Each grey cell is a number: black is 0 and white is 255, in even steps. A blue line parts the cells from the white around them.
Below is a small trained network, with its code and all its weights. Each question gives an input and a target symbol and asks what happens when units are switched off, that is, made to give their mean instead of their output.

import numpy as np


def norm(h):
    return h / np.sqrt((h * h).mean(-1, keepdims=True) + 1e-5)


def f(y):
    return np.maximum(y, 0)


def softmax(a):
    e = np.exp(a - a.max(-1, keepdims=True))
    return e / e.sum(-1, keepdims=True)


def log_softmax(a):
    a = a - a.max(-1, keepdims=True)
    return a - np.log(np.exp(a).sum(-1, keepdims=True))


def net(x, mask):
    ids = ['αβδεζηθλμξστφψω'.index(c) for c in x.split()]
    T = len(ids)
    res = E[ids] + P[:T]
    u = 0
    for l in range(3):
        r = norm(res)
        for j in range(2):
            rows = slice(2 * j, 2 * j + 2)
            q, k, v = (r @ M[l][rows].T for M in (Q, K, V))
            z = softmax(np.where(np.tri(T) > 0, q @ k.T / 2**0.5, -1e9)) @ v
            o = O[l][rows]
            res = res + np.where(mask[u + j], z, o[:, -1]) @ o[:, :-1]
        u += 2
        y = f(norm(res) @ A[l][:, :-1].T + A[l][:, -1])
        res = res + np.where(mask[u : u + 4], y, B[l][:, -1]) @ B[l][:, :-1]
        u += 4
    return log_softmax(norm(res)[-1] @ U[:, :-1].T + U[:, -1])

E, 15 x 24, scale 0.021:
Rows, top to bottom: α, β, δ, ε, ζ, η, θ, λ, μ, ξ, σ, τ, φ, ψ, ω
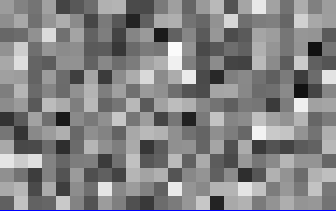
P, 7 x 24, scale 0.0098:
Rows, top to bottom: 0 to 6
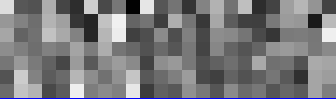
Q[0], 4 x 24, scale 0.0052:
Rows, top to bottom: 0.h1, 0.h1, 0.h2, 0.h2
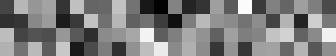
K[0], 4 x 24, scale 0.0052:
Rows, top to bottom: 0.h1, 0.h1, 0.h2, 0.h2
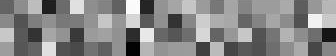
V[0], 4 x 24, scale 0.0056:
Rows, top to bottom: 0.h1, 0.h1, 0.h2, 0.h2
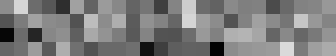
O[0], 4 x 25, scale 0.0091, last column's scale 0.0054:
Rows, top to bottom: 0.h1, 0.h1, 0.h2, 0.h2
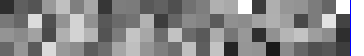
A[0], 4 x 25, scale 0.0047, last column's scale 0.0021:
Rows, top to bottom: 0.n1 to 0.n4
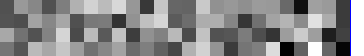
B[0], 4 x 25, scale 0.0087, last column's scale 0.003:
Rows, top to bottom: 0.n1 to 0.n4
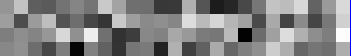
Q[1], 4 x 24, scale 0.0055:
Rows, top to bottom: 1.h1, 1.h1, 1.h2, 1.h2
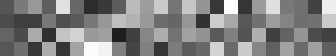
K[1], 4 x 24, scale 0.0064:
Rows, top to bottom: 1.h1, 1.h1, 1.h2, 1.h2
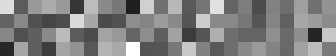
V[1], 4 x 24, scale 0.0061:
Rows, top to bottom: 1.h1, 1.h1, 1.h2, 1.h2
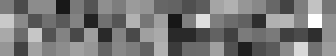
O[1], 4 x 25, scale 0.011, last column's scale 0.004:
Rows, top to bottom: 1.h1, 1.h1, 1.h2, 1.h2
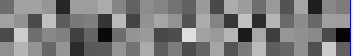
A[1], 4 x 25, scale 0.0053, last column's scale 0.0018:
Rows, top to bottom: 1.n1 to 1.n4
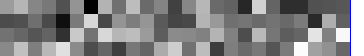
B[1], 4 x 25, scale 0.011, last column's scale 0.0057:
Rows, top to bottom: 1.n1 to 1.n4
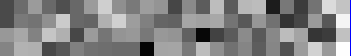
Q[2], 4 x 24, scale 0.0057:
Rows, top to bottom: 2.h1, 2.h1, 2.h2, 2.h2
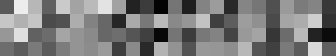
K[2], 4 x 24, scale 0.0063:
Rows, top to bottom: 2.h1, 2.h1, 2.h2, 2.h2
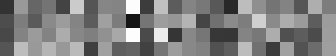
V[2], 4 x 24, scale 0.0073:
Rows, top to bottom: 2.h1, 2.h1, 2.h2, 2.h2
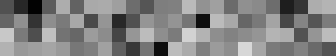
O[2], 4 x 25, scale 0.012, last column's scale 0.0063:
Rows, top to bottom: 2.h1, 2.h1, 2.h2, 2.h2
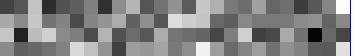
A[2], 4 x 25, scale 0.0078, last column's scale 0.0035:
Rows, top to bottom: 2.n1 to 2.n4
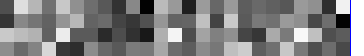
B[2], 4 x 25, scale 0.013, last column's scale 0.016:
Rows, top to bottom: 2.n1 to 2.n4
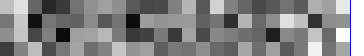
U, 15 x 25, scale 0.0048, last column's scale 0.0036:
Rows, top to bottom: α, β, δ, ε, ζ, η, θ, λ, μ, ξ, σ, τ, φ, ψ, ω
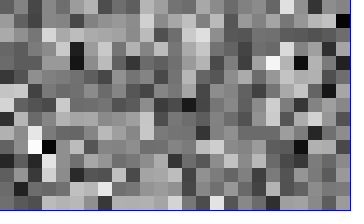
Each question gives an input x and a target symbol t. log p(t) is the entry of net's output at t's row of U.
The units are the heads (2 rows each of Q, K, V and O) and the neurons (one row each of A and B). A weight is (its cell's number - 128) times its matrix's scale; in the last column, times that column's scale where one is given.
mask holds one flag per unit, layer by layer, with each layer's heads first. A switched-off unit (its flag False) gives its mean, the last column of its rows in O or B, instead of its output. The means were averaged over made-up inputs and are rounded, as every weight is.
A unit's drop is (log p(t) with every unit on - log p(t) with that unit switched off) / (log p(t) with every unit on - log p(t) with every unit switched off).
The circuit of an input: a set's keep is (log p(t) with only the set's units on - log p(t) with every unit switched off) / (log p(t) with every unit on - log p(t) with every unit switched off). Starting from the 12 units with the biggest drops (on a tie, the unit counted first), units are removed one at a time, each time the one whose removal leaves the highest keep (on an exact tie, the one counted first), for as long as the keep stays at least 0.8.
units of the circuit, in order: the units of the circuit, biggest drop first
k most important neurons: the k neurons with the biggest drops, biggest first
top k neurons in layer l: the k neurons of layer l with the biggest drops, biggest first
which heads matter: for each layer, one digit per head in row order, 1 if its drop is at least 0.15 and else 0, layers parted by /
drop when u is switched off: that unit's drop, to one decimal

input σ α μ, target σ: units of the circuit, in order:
2.h1
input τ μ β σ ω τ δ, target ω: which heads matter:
01 / 10 / 00
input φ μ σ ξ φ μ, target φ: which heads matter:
00 / 10 / 00
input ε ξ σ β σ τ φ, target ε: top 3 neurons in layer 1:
1.n3; 1.n1; 1.n2
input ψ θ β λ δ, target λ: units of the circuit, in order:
0.n4; 1.h2; 2.n3
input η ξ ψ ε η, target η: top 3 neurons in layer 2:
2.n4; 2.n1; 2.n3
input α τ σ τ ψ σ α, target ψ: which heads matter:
00 / 01 / 00
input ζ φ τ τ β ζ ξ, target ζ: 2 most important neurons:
2.n3; 2.n1
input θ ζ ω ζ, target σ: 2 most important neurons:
1.n1; 0.n3
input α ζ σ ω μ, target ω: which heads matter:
01 / 00 / 00
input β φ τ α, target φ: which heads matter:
00 / 10 / 01
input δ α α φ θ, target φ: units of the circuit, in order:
1.h1; 2.n1
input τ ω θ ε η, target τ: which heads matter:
01 / 00 / 10
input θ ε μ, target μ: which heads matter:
01 / 00 / 01
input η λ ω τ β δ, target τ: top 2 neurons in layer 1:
1.n4; 1.n1
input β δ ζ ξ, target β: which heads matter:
00 / 01 / 10
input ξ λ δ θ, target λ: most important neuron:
1.n4
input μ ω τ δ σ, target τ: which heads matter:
01 / 00 / 00
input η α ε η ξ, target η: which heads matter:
00 / 01 / 01
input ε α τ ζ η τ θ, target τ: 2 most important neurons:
1.n1; 2.n1
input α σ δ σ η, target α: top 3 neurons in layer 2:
2.n2; 2.n1; 2.n3
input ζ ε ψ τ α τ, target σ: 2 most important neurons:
1.n1; 2.n3
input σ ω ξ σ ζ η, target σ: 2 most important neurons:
1.n2; 0.n3
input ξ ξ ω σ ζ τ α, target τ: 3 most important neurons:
2.n1; 1.n1; 1.n4
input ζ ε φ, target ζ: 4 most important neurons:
2.n3; 2.n1; 1.n1; 0.n3
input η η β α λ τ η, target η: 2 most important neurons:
1.n4; 2.n4
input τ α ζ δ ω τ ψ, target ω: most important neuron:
2.n3
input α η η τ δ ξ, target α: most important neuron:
2.n2
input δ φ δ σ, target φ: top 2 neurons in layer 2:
2.n1; 2.n3
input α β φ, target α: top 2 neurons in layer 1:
1.n4; 1.n2
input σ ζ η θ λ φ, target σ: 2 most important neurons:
1.n2; 0.n3
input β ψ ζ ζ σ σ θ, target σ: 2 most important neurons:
2.n3; 1.n2
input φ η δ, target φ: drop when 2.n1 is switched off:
0.1
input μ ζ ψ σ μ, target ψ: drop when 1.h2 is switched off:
1.5
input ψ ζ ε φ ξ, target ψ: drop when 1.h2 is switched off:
0.2
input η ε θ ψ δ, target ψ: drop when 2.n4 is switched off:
0.0
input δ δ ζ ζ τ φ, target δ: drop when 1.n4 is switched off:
0.1
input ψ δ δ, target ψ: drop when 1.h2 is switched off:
0.6
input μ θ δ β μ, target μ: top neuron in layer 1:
1.n3
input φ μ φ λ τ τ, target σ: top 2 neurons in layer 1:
1.n1; 1.n3
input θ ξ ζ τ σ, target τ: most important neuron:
2.n1
